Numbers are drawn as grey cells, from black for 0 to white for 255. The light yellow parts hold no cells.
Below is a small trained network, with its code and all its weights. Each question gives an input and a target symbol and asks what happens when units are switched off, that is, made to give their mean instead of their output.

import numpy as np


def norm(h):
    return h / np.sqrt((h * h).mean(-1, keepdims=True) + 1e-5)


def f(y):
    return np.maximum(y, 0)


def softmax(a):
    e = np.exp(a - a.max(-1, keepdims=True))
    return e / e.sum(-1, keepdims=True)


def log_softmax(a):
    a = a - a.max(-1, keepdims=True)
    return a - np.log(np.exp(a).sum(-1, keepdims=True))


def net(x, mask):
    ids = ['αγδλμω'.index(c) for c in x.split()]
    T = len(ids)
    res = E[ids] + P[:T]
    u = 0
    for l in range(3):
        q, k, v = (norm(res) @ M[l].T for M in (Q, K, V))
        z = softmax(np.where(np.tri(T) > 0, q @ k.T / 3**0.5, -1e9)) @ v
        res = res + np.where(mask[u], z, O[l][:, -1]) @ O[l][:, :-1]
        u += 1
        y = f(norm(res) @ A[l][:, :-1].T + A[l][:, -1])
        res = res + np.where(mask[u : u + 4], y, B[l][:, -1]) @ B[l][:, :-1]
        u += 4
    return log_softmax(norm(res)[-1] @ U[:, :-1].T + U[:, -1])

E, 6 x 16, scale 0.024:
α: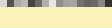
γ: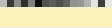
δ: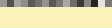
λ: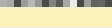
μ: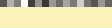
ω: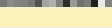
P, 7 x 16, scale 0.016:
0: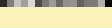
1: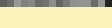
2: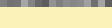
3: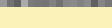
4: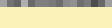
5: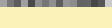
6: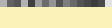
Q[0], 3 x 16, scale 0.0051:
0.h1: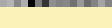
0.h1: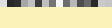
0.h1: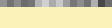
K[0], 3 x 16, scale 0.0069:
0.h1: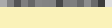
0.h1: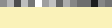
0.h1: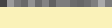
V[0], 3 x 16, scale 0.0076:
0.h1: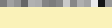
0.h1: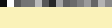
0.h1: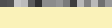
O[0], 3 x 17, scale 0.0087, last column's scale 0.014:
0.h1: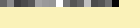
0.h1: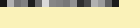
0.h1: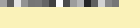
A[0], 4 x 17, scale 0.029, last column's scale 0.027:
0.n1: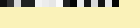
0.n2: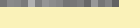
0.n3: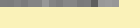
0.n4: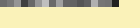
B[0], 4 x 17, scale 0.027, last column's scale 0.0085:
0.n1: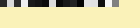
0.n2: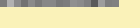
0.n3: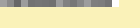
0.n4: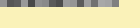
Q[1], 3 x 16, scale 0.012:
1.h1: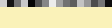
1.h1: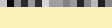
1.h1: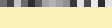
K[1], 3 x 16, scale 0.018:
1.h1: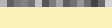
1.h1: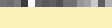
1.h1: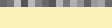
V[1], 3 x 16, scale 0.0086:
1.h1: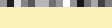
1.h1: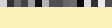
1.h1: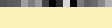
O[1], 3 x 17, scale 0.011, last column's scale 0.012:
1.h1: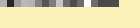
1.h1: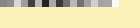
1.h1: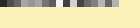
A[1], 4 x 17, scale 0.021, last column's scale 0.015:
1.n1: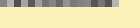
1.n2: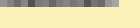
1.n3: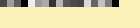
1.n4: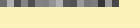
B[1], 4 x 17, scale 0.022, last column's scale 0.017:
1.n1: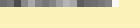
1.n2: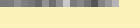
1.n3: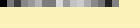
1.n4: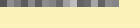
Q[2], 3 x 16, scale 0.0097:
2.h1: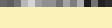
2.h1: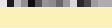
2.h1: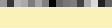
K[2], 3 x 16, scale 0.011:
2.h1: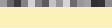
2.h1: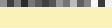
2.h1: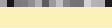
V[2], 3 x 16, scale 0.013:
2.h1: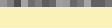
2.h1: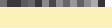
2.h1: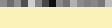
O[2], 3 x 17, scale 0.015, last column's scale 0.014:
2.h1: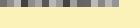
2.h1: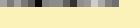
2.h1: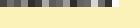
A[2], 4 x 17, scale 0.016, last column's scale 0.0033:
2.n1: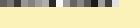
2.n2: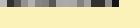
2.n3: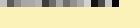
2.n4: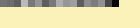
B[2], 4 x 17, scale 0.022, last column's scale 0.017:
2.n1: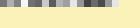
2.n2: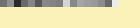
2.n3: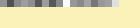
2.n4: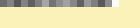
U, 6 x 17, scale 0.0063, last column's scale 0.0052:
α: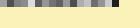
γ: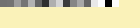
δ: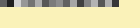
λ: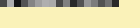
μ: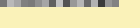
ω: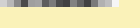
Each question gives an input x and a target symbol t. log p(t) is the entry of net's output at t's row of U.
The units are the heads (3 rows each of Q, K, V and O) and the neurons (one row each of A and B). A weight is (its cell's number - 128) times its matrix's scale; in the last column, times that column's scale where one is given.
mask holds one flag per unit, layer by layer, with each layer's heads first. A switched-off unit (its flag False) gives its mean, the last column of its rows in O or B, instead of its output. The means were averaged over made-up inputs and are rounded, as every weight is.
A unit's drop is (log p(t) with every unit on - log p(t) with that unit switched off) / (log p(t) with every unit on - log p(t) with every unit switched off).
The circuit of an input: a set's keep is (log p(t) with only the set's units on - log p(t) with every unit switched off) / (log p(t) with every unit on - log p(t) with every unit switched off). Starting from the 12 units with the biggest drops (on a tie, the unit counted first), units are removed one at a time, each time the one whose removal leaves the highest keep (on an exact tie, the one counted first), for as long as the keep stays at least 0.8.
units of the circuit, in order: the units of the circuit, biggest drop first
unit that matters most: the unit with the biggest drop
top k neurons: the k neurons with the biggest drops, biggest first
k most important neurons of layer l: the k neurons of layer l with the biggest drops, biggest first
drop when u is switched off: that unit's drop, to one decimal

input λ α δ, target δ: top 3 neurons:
[0.n3, 2.n2, 2.n1]
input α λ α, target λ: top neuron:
[2.n1]
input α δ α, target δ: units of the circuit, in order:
[1.h1, 0.n3, 2.n2]
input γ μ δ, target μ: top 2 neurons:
[2.n1, 1.n1]
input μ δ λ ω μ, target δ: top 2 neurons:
[0.n3, 2.n2]
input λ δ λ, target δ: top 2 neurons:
[0.n3, 2.n2]
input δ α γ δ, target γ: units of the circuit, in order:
[2.h1, 1.h1]
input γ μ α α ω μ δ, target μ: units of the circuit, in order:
[2.n1, 0.h1, 1.h1]
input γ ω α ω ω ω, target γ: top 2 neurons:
[2.n4, 2.n1]
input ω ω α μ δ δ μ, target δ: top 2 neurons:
[2.n2, 2.n1]
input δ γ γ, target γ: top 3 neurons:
[2.n4, 2.n1, 2.n3]
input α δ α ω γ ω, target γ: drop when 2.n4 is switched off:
0.2
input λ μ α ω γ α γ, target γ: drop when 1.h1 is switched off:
0.1
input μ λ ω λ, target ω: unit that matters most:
1.h1
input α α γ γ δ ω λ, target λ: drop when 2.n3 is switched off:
0.2
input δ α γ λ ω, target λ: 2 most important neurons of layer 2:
[2.n1, 2.n3]
